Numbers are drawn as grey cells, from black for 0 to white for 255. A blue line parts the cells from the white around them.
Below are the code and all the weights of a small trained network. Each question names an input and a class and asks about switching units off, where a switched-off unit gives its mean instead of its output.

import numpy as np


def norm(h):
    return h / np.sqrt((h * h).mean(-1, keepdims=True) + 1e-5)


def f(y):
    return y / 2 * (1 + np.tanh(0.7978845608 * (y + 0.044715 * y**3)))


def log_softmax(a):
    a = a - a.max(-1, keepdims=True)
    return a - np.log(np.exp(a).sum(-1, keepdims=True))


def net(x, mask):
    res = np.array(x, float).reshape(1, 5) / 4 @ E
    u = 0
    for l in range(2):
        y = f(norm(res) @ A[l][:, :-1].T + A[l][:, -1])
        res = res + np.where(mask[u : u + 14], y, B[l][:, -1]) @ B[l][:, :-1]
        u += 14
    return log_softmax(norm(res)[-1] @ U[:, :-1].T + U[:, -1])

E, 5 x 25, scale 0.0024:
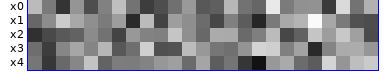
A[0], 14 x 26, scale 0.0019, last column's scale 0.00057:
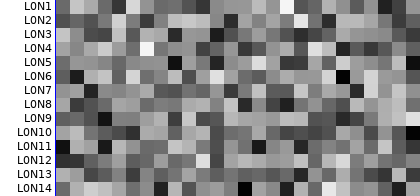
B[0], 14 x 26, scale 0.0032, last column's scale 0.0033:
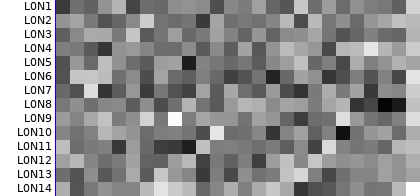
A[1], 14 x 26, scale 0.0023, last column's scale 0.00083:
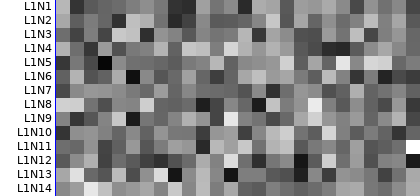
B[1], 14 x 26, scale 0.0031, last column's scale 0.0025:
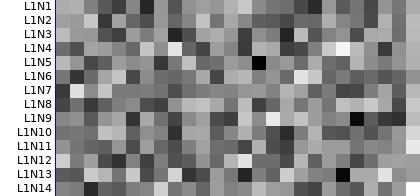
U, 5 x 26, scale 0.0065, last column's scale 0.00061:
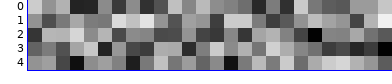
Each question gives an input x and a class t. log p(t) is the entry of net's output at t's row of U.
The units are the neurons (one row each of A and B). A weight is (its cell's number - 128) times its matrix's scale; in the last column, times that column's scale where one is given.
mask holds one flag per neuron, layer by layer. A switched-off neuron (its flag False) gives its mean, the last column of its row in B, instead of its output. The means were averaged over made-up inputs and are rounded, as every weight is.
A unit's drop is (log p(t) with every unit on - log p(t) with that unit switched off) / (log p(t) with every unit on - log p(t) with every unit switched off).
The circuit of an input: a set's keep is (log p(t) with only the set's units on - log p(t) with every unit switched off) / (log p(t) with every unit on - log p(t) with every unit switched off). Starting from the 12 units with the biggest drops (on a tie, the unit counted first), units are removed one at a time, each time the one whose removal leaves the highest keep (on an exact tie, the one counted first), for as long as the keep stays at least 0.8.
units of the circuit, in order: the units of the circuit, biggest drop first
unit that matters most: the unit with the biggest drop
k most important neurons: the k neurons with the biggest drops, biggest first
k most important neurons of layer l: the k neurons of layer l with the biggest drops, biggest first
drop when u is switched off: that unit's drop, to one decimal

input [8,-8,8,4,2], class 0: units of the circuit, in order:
L0N7
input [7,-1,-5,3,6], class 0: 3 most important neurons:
L0N7; L1N1; L0N1
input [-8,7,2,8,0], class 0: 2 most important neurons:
L0N11; L1N12
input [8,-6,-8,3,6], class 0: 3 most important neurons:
L0N7; L1N1; L1N2
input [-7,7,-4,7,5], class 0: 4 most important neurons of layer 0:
L0N11; L0N9; L0N10; L0N3
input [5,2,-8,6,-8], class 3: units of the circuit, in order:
L0N1; L1N10
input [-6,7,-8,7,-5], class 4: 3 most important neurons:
L0N4; L0N9; L1N8
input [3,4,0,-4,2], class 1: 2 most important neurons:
L0N14; L0N6
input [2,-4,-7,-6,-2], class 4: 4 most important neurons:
L0N4; L1N8; L0N6; L0N14
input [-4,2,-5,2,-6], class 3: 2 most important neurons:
L0N1; L0N7
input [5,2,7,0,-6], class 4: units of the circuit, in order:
L1N5; L0N12
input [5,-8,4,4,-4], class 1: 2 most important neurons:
L0N9; L1N4
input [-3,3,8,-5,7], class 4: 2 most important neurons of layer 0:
L0N2; L0N1
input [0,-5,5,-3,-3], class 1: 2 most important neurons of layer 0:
L0N9; L0N4
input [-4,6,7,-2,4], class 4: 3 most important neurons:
L0N2; L1N5; L0N9
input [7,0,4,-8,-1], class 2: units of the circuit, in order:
L1N13
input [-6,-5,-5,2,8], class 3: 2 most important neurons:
L1N9; L0N8
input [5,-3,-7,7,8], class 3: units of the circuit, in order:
L0N8; L1N9
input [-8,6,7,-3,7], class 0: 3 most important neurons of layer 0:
L0N11; L0N4; L0N1
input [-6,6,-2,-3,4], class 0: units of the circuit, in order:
L1N12
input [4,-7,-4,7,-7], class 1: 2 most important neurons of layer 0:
L0N9; L0N8
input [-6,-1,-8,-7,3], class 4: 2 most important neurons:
L1N8; L0N4
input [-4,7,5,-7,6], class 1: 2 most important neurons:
L0N6; L0N14
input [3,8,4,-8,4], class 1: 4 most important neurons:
L0N14; L0N6; L1N14; L1N10
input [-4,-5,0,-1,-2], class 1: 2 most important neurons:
L0N9; L0N7
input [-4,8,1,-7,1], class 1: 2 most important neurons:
L0N14; L0N6
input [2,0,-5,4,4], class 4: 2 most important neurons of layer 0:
L0N4; L0N1
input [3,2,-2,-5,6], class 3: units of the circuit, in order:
L1N9
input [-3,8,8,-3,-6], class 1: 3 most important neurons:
L0N14; L0N4; L1N8
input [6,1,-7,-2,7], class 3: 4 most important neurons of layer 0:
L0N8; L0N11; L0N2; L0N12
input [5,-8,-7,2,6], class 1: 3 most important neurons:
L0N9; L1N4; L0N12
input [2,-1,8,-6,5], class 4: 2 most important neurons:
L1N5; L0N6
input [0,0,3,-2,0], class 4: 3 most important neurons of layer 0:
L0N2; L0N12; L0N6
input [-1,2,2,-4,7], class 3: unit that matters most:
L0N8
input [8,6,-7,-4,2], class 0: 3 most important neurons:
L0N7; L1N1; L1N2
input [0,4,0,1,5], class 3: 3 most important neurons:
L0N8; L1N9; L0N9
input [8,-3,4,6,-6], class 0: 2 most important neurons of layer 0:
L0N7; L0N8
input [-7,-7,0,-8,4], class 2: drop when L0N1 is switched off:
-0.1
